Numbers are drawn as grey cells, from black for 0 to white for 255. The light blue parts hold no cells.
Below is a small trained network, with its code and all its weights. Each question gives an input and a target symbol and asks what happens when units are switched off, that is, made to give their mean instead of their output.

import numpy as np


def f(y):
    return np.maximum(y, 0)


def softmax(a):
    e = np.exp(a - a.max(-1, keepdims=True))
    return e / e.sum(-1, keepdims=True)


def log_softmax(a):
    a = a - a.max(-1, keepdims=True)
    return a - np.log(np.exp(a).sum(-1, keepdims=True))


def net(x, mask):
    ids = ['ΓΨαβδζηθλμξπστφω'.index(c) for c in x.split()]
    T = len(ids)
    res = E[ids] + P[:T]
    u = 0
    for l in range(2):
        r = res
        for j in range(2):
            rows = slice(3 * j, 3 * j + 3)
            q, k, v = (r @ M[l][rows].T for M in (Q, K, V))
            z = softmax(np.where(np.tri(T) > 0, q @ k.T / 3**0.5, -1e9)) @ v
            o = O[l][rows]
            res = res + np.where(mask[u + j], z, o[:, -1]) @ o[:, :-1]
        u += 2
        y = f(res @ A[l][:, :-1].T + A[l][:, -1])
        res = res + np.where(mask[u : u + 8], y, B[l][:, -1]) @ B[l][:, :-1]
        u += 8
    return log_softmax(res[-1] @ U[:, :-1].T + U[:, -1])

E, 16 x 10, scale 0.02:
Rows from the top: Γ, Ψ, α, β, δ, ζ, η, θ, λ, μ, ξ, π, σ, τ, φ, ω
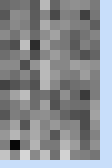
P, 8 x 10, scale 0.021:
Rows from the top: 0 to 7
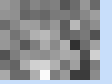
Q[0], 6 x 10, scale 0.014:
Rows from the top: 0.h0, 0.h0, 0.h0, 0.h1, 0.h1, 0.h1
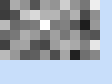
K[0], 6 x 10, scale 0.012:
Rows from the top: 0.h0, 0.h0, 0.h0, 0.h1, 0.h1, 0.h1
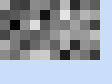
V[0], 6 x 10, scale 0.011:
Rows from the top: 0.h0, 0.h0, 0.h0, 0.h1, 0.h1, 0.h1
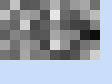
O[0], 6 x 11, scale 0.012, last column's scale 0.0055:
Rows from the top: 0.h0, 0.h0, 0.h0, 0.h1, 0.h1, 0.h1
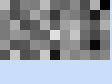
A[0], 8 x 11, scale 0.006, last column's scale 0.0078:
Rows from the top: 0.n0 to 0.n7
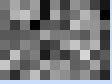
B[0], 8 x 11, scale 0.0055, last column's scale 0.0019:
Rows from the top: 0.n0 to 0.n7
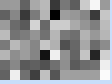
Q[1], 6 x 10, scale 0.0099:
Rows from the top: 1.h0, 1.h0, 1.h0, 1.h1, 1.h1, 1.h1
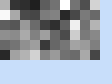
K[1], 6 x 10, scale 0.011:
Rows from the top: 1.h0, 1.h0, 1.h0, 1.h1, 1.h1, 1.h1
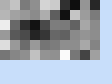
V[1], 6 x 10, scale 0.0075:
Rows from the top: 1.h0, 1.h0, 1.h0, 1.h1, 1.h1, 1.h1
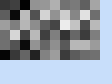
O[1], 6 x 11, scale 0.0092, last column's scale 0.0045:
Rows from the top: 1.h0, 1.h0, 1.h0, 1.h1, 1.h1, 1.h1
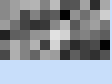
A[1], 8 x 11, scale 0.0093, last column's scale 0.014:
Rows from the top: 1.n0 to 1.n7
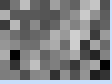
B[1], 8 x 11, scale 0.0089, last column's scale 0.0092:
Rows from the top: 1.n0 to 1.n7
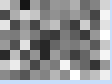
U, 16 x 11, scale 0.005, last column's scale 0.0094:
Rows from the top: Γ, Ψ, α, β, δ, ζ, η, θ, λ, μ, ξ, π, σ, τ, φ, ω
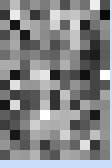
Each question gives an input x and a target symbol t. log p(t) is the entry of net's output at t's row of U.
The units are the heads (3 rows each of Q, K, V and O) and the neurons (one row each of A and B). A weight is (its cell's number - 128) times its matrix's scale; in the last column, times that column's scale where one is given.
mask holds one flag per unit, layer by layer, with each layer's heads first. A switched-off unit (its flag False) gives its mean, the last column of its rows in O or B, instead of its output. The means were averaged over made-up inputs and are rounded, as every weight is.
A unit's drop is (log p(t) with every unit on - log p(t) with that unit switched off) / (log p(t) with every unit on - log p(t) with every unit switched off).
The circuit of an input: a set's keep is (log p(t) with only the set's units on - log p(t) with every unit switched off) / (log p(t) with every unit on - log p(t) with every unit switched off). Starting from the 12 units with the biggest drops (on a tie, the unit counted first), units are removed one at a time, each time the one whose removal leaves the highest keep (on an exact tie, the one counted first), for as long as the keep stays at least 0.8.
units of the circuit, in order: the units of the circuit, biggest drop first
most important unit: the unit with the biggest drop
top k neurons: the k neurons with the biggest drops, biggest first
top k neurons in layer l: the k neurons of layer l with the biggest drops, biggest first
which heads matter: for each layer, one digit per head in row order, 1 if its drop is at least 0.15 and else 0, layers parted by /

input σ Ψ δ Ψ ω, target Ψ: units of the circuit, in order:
(0.h1)
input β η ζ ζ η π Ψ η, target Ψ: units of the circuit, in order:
(0.h1, 0.h0)
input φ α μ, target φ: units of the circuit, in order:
(0.h0, 1.n2, 0.n5)
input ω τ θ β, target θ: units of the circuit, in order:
(0.h0, 1.n7)
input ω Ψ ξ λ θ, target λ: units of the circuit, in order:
(1.h0, 1.h1)
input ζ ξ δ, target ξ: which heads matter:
01 / 00
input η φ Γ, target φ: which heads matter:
10 / 00
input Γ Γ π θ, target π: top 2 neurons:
(1.n7, 1.n5)
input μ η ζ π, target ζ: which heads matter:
11 / 00
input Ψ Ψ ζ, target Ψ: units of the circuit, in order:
(0.h0, 0.h1)
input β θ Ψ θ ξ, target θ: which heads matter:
00 / 00
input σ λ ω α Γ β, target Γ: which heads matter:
11 / 00
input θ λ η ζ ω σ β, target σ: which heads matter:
00 / 10
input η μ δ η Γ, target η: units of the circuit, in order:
(1.n6, 0.h0, 0.h1, 1.n0)
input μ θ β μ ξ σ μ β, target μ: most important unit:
0.h1
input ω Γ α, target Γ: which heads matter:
11 / 00
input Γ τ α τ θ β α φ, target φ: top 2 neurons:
(1.n2, 0.n1)
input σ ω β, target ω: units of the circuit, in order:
(1.n1, 1.h1, 0.h0)
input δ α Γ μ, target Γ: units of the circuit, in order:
(0.h0, 0.h1)
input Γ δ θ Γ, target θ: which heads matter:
10 / 00
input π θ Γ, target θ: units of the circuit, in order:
(0.h1, 0.h0)
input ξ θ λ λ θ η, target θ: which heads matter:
01 / 00
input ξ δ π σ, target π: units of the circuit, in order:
(0.h1, 1.h0, 1.h1, 1.n5)
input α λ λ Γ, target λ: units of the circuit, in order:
(1.h1, 1.h0)
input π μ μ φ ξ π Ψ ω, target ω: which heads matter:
10 / 01
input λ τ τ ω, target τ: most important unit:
1.h0
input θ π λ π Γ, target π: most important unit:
1.h0
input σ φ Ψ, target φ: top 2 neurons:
(1.n2, 0.n5)
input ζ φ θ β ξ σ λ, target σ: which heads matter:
00 / 01
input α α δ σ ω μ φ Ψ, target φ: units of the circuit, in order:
(0.h0, 1.n2)
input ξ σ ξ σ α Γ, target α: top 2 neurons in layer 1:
(1.n4, 1.n5)
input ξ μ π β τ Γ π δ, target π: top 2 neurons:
(1.n7, 1.n5)
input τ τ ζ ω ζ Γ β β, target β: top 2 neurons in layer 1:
(1.n7, 1.n5)
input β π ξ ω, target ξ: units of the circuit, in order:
(0.h1)
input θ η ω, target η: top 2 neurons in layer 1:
(1.n6, 1.n0)
